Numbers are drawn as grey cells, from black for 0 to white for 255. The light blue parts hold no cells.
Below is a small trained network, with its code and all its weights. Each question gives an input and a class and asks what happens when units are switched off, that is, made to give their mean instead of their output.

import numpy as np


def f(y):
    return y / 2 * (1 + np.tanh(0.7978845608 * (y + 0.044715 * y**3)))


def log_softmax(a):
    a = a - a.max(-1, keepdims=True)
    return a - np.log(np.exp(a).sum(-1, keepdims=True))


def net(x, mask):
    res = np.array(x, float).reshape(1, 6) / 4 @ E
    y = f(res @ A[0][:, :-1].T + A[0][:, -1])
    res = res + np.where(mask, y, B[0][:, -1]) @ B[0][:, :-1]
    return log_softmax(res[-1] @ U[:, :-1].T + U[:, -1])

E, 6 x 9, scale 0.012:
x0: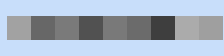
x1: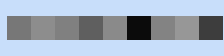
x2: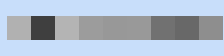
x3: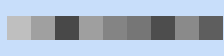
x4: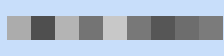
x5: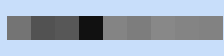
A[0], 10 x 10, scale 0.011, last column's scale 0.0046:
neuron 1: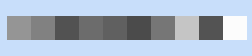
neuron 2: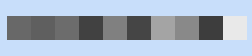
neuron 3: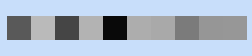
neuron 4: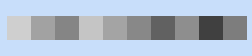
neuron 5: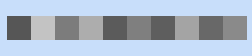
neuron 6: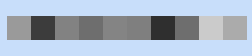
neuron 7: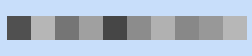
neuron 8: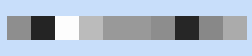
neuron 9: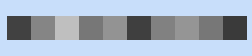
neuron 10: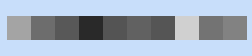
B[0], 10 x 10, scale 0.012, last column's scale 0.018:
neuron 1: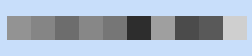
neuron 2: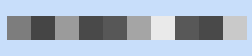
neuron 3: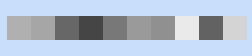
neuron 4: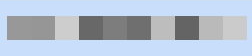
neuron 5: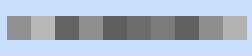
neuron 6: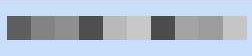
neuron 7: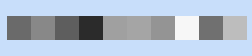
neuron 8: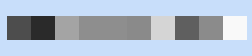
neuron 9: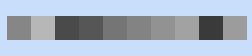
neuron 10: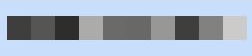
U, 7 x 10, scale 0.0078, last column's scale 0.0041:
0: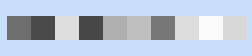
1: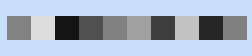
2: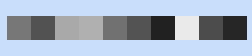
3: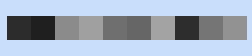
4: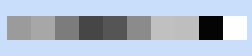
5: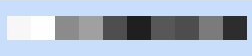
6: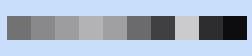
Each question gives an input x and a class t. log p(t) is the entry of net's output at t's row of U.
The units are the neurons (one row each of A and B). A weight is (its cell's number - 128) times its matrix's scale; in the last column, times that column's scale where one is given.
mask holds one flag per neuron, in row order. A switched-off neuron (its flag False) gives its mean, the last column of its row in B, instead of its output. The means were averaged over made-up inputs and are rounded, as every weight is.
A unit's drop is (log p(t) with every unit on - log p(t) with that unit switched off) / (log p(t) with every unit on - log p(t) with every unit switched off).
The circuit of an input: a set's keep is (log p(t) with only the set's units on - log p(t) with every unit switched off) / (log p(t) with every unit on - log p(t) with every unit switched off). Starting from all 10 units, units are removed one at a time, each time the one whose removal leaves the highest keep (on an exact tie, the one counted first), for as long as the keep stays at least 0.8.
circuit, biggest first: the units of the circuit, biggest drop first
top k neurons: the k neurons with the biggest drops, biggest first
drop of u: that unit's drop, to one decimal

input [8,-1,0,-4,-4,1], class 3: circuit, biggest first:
(neuron 10)
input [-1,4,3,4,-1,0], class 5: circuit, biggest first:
(neuron 8; neuron 7; neuron 3)
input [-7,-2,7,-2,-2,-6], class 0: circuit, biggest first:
(neuron 10; neuron 1)
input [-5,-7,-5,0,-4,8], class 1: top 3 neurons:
(neuron 8; neuron 4; neuron 2)
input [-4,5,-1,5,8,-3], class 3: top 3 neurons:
(neuron 3; neuron 7; neuron 5)
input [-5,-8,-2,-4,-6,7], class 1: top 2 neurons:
(neuron 8; neuron 2)
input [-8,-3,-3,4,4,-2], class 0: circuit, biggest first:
(neuron 1; neuron 2)
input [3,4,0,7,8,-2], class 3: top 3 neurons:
(neuron 3; neuron 10; neuron 5)
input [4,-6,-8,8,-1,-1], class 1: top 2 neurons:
(neuron 8; neuron 2)
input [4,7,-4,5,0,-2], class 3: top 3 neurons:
(neuron 10; neuron 2; neuron 3)
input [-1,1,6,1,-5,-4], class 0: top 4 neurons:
(neuron 1; neuron 2; neuron 9; neuron 10)
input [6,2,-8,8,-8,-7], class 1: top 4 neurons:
(neuron 7; neuron 3; neuron 8; neuron 2)
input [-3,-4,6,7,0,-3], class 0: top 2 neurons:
(neuron 10; neuron 1)
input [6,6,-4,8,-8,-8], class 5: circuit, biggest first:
(neuron 5)
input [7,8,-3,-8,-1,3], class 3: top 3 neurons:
(neuron 10; neuron 3; neuron 7)
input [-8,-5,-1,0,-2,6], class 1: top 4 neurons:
(neuron 8; neuron 2; neuron 4; neuron 1)
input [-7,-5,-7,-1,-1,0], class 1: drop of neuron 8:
0.2
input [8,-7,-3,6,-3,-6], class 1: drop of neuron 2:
0.2
